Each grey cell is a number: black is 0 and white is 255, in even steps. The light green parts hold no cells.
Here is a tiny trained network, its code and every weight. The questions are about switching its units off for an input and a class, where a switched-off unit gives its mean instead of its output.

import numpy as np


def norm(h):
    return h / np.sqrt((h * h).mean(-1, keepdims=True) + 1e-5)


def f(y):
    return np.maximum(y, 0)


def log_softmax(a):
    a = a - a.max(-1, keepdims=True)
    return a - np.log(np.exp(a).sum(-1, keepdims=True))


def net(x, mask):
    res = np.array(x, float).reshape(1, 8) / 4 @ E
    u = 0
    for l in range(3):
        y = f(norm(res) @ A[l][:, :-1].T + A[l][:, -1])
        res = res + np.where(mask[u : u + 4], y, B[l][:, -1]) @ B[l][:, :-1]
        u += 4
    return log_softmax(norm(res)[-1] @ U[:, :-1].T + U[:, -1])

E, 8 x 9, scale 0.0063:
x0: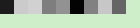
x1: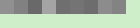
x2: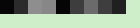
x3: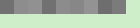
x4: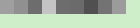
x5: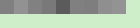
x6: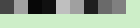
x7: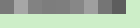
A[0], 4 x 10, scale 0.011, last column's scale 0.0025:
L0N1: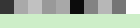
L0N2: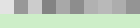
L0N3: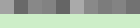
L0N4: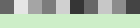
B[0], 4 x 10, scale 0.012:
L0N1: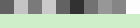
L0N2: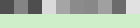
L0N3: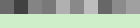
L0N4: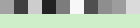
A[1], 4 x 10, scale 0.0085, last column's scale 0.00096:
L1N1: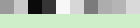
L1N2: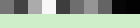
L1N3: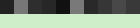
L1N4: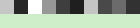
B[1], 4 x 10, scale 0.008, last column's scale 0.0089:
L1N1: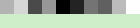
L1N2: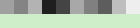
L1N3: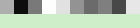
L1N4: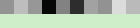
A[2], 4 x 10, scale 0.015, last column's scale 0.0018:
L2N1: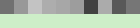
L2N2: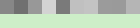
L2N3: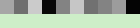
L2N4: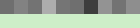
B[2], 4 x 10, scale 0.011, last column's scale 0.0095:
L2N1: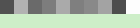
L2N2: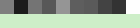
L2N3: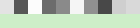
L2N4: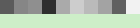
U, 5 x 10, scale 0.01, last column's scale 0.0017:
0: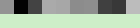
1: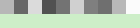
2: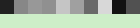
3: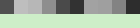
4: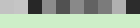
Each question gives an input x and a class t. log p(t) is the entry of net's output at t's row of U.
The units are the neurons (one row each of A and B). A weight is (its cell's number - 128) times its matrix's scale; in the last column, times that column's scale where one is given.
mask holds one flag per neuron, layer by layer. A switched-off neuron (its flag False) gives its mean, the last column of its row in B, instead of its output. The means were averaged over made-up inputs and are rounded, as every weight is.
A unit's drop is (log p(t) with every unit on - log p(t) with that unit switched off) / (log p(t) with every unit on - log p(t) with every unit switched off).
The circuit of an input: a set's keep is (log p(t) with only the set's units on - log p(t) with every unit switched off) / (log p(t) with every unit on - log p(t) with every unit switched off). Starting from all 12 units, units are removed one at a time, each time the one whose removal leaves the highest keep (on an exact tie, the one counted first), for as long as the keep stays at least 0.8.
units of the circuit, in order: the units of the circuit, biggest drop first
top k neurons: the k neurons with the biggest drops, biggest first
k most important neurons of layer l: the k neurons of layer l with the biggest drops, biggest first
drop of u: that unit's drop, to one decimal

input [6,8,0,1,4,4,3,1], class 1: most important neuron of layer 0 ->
[L0N4]
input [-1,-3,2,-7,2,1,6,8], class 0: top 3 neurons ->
[L1N3 L0N1 L0N2]
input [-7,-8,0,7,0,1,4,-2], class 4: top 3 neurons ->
[L0N4 L1N1 L2N2]
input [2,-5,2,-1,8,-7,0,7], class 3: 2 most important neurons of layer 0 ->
[L0N1 L0N2]
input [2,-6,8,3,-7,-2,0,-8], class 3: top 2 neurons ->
[L0N4 L0N2]
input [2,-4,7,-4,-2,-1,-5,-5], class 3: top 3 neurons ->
[L0N4 L0N1 L2N3]
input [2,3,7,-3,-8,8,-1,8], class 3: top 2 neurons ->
[L0N4 L0N2]
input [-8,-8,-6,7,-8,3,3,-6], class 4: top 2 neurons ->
[L1N1 L0N4]
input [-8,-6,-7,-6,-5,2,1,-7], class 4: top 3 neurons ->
[L1N1 L1N3 L0N4]
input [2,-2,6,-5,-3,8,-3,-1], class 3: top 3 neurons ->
[L0N4 L0N1 L2N3]
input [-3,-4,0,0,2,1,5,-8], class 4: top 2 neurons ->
[L1N1 L0N4]
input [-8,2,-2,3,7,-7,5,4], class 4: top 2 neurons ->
[L0N4 L1N1]
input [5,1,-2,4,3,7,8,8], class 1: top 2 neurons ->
[L0N4 L2N3]
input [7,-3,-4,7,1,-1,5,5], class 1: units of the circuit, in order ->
[L0N4]
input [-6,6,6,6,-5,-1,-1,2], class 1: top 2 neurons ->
[L0N2 L1N4]
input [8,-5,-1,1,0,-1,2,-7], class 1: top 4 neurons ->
[L0N4 L2N3 L0N2 L1N3]
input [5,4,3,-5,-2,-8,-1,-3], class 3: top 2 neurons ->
[L0N1 L0N2]
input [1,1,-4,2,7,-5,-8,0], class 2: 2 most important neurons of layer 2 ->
[L2N1 L2N3]
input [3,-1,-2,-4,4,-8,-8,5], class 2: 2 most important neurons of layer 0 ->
[L0N2 L0N1]
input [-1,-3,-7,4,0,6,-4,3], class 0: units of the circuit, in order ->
[L2N2]
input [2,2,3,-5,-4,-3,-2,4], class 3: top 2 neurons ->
[L0N1 L0N2]
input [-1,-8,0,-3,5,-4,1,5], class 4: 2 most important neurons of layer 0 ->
[L0N4 L0N1]
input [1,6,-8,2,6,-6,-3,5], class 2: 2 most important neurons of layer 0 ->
[L0N2 L0N3]
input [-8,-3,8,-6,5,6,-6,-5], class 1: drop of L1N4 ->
0.1
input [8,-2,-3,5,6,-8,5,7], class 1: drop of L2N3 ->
0.2
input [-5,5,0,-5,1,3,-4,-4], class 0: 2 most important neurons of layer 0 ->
[L0N4 L0N2]
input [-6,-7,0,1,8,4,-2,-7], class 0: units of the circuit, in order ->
[L0N4]
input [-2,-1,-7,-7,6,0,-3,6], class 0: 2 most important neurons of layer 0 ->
[L0N2 L0N1]
